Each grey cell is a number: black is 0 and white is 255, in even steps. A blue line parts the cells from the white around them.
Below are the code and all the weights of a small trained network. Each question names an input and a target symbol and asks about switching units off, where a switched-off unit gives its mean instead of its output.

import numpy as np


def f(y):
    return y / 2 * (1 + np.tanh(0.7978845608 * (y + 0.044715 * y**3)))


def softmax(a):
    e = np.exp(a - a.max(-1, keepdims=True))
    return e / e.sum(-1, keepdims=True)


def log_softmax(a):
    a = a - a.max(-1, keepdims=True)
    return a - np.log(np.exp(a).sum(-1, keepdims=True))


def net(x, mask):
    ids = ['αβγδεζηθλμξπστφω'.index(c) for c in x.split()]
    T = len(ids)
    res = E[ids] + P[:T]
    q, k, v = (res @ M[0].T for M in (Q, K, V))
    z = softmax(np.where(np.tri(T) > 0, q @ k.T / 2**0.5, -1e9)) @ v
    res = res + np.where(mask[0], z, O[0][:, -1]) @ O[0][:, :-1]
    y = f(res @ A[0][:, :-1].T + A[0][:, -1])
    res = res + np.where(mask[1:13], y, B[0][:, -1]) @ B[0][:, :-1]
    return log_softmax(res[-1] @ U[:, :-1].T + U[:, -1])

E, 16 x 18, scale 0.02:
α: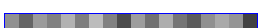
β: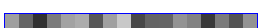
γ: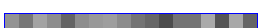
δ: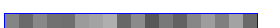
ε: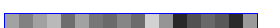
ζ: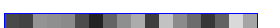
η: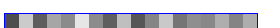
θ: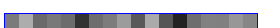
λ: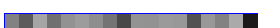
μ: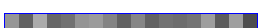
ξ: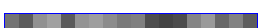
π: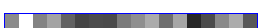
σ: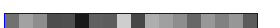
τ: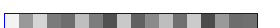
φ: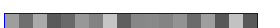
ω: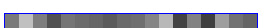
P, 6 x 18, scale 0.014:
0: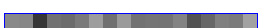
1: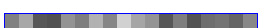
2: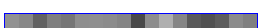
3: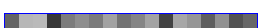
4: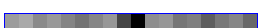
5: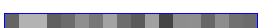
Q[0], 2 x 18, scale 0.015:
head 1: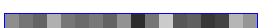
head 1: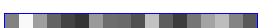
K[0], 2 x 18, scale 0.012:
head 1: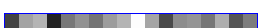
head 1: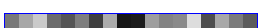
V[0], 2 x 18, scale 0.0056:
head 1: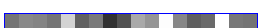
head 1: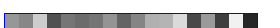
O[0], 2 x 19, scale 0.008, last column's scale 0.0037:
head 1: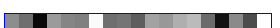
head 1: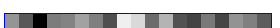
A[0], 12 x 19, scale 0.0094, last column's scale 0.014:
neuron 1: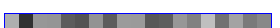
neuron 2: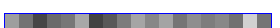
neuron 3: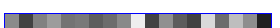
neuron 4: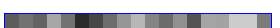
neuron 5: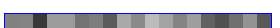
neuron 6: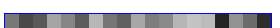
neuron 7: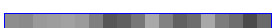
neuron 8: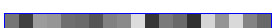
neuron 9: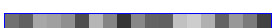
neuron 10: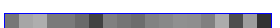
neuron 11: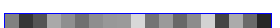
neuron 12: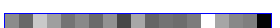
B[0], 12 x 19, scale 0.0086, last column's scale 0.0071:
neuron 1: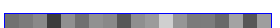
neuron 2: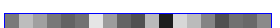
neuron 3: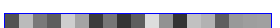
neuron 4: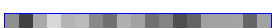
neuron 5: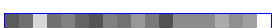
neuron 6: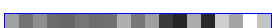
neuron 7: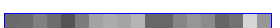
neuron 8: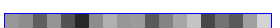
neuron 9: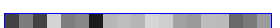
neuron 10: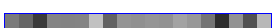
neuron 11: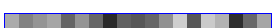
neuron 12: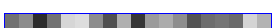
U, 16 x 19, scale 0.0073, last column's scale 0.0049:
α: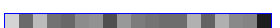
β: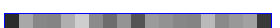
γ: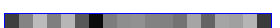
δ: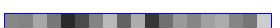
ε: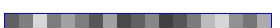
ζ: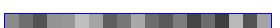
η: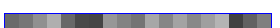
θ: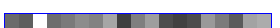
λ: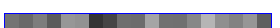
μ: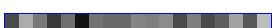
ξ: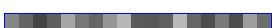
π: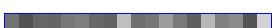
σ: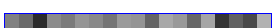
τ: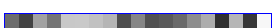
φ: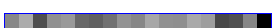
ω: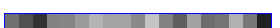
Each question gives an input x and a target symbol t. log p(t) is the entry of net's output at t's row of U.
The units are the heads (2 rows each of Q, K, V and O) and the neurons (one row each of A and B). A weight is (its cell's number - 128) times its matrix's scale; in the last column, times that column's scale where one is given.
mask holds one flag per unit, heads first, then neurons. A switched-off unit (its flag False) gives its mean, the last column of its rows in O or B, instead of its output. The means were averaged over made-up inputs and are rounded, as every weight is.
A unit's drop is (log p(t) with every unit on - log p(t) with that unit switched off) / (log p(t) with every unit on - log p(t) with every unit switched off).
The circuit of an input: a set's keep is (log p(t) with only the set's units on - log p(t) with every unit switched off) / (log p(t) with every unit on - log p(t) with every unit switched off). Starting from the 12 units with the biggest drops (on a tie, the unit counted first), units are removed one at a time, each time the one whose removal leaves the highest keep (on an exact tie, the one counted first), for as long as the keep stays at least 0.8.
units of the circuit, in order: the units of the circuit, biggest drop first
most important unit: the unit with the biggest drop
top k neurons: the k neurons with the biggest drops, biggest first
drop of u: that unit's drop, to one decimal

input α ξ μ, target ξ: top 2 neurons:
neuron 12; neuron 8
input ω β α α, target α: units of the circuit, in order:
head 1; neuron 6; neuron 11
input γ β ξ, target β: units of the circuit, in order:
head 1; neuron 12; neuron 10
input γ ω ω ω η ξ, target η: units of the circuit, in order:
neuron 9; head 1
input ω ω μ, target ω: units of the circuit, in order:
head 1; neuron 6; neuron 9
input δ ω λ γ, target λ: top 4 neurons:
neuron 11; neuron 3; neuron 6; neuron 5
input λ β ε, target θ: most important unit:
neuron 7
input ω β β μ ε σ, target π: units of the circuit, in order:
head 1; neuron 4
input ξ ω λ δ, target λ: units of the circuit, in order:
head 1; neuron 11; neuron 3; neuron 6
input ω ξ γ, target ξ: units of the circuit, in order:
head 1; neuron 12; neuron 8; neuron 10
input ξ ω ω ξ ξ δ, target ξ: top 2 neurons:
neuron 12; neuron 8
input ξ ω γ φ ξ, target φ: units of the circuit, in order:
head 1; neuron 3; neuron 8; neuron 11
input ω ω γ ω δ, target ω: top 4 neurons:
neuron 6; neuron 9; neuron 5; neuron 11
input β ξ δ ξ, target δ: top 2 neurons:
neuron 8; neuron 12
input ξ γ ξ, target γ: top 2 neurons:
neuron 3; neuron 8
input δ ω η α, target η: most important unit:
neuron 9
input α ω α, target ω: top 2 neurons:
neuron 6; neuron 9
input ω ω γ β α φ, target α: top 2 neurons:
neuron 6; neuron 11
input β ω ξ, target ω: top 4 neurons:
neuron 6; neuron 9; neuron 5; neuron 11
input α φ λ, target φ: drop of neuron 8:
0.9
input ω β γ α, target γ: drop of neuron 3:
0.5
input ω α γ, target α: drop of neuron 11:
0.2
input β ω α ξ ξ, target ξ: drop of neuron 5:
0.0
